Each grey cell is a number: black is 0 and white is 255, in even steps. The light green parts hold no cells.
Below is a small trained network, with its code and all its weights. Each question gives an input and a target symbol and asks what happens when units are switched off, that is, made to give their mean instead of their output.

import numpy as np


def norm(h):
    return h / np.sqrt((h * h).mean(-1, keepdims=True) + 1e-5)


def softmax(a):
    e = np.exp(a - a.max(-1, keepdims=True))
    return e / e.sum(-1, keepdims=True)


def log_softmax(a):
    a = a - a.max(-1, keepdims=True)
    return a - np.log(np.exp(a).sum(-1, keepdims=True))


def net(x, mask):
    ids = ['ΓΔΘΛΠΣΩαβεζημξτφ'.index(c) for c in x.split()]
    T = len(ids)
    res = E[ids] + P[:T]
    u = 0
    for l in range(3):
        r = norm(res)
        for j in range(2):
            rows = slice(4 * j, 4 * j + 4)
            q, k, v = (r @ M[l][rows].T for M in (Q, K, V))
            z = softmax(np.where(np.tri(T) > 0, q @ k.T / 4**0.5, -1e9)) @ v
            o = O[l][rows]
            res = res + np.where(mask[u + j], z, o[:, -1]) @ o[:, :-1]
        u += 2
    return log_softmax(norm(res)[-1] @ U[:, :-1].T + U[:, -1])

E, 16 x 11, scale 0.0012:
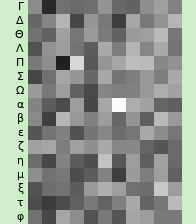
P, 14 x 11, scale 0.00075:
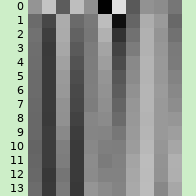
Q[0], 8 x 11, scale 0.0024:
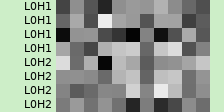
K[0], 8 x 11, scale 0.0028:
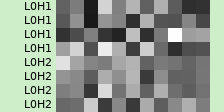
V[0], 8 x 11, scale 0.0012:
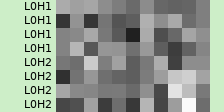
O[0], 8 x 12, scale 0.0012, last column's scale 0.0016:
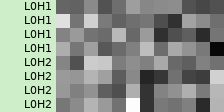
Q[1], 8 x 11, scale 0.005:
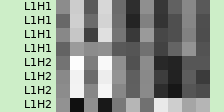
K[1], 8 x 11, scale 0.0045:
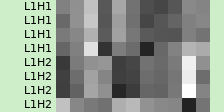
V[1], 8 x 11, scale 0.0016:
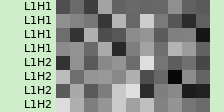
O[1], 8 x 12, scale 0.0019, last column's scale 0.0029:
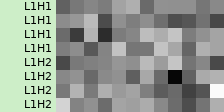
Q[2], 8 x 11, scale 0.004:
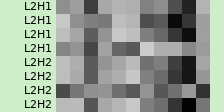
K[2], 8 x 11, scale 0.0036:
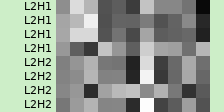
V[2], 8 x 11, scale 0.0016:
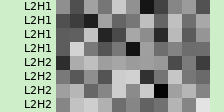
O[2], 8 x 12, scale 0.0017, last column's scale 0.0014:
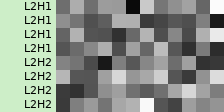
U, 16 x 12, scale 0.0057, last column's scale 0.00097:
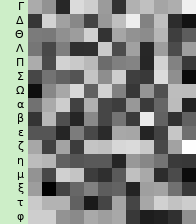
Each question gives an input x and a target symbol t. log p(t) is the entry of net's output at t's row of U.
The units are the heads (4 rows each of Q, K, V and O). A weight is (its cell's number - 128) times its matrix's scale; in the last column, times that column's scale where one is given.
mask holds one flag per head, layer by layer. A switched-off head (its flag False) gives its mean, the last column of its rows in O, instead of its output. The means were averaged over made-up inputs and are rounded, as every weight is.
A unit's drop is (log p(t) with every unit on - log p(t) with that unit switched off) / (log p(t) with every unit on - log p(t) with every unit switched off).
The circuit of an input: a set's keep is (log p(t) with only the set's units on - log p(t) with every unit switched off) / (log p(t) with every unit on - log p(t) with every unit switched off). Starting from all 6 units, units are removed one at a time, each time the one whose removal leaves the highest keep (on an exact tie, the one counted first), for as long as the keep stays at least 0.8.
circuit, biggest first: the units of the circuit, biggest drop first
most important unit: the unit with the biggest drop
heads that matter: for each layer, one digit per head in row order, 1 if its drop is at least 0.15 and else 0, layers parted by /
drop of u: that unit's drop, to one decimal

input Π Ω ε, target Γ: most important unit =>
L1H1
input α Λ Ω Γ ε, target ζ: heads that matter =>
00 / 01 / 01
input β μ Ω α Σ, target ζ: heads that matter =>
00 / 10 / 01
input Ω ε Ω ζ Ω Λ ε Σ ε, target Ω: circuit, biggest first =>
[L1H2, L0H1, L2H2]
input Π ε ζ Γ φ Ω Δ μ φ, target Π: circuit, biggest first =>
[L2H1, L1H2, L0H1]
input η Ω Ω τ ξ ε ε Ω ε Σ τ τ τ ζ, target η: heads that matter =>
11 / 01 / 01
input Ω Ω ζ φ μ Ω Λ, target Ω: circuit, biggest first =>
[L1H2, L0H1, L2H2]
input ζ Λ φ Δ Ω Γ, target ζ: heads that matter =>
00 / 01 / 01
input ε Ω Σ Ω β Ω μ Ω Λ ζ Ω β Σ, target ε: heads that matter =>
11 / 11 / 11
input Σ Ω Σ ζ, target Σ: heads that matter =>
10 / 00 / 01
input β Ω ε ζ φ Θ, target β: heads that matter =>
10 / 01 / 01
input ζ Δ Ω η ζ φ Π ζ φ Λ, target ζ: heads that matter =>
11 / 01 / 01
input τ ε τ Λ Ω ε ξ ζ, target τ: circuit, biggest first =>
[L0H1, L2H2]
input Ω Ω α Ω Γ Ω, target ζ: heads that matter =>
00 / 10 / 01
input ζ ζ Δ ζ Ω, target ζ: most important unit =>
L0H1
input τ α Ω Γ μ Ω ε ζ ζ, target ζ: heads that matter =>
11 / 10 / 00
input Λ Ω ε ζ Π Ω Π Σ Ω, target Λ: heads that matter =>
11 / 01 / 11
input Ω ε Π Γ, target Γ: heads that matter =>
00 / 10 / 01
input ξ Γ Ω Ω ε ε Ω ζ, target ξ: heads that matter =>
11 / 00 / 01
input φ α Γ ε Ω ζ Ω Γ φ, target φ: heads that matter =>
00 / 01 / 01
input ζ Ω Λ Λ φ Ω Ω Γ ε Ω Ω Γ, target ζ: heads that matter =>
00 / 01 / 01
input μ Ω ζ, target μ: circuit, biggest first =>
[L0H1, L2H1, L2H2, L1H1]
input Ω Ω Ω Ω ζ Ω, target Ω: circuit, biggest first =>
[L1H2, L0H1, L2H2]
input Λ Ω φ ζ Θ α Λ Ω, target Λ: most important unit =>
L1H2
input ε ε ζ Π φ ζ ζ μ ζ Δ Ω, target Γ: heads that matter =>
00 / 10 / 00
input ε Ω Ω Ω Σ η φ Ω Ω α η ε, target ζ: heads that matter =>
00 / 10 / 01
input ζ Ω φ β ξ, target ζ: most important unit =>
L1H2
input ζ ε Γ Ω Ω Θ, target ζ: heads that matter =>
10 / 01 / 01
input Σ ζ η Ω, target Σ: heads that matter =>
10 / 01 / 01
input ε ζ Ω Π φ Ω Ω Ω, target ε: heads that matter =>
11 / 01 / 10
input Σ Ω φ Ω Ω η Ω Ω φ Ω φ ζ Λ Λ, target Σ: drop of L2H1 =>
0.1
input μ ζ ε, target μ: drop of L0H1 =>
1.1
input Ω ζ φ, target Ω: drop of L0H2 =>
0.0
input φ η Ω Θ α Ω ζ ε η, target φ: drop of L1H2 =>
0.8
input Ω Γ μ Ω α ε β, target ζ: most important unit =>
L1H1
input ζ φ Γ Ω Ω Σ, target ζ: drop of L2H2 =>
0.2
